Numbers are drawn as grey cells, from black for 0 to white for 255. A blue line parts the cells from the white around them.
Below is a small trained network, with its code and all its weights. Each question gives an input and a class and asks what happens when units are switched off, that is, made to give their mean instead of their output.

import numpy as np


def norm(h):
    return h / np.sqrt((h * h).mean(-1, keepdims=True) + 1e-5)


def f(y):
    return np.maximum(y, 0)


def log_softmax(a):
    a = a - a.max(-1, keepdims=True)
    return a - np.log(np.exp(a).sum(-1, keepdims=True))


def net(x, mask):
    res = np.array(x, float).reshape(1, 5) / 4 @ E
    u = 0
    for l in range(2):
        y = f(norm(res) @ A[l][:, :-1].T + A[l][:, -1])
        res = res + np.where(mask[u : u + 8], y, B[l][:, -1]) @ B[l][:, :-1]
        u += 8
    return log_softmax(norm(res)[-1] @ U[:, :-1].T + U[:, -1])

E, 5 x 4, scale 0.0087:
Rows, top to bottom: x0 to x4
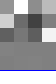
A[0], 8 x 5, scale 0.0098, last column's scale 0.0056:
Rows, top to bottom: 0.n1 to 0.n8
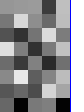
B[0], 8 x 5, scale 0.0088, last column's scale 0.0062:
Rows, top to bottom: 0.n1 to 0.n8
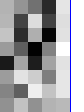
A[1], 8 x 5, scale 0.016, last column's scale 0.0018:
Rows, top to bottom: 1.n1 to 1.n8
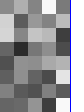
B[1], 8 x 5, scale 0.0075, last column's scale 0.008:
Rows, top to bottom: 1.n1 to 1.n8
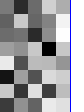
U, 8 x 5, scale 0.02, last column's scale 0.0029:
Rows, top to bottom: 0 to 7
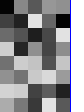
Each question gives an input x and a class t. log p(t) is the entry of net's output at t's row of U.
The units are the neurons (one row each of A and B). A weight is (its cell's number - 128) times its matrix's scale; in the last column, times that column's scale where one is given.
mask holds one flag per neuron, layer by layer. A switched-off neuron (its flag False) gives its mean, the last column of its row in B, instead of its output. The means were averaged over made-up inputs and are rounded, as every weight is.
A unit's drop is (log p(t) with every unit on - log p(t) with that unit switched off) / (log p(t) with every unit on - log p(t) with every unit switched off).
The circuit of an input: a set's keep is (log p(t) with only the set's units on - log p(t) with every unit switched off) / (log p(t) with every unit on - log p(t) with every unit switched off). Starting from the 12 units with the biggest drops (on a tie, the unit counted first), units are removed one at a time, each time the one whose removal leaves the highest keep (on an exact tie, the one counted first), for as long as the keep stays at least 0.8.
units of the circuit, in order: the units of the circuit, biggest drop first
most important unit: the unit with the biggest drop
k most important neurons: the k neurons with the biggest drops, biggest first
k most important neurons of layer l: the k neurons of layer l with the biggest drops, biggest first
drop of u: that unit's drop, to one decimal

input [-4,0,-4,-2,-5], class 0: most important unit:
1.n6
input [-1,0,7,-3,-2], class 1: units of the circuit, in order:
[0.n3, 0.n7]
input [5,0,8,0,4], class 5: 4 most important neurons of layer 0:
[0.n7, 0.n4, 0.n6, 0.n1]
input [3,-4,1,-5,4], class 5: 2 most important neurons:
[0.n3, 0.n1]
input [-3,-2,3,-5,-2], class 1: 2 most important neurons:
[0.n3, 0.n4]
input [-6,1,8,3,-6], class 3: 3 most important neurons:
[0.n3, 1.n6, 1.n4]
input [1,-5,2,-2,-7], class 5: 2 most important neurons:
[0.n4, 1.n4]
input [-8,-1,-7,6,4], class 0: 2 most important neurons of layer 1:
[1.n6, 1.n8]
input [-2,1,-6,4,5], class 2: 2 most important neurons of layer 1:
[1.n2, 1.n7]
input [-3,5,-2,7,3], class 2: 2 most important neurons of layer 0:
[0.n5, 0.n7]
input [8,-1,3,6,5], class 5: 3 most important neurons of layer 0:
[0.n6, 0.n4, 0.n2]
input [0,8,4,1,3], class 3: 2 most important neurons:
[0.n4, 1.n7]
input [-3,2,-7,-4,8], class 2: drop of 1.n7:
0.1
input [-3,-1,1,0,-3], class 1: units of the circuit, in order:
[0.n4]
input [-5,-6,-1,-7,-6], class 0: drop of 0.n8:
0.0
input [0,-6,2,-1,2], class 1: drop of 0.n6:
0.2
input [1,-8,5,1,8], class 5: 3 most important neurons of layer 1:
[1.n5, 1.n7, 1.n4]
